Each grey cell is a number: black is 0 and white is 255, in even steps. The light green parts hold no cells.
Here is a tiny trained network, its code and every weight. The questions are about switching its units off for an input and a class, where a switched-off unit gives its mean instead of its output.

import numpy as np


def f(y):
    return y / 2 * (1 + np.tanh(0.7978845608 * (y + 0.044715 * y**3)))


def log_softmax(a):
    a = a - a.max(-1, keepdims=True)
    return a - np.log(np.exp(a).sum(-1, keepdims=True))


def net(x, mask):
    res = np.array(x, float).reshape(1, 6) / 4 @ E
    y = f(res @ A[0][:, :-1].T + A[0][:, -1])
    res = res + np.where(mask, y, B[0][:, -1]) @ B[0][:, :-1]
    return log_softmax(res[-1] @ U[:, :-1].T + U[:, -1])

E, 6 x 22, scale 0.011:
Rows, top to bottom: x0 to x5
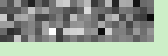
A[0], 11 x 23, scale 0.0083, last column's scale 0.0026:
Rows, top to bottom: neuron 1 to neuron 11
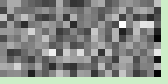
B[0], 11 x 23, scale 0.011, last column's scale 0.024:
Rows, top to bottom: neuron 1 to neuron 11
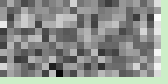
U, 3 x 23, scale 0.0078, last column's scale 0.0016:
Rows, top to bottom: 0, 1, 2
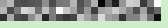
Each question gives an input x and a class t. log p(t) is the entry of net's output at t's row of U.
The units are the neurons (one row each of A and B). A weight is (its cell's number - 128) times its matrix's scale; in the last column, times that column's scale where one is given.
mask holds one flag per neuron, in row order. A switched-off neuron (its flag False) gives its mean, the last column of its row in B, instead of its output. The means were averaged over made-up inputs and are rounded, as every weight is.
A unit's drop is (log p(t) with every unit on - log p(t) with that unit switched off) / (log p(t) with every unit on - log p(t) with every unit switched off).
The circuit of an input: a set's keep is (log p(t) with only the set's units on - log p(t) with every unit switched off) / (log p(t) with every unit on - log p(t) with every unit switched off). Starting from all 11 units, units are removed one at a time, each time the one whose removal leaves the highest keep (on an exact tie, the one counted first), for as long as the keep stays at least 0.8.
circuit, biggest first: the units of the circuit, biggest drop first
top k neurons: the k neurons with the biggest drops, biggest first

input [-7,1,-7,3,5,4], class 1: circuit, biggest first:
neuron 4
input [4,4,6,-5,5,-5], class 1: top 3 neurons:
neuron 3; neuron 10; neuron 1
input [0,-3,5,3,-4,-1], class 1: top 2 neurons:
neuron 3; neuron 8
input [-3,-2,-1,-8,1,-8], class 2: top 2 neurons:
neuron 3; neuron 10
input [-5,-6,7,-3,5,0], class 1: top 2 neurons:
neuron 3; neuron 10
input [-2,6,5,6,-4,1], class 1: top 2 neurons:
neuron 3; neuron 8
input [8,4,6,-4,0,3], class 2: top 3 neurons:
neuron 11; neuron 9; neuron 4
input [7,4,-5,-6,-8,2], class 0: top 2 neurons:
neuron 10; neuron 1
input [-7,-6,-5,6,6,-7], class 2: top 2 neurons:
neuron 5; neuron 10
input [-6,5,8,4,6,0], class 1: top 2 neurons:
neuron 3; neuron 10
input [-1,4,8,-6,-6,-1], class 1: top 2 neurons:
neuron 3; neuron 8
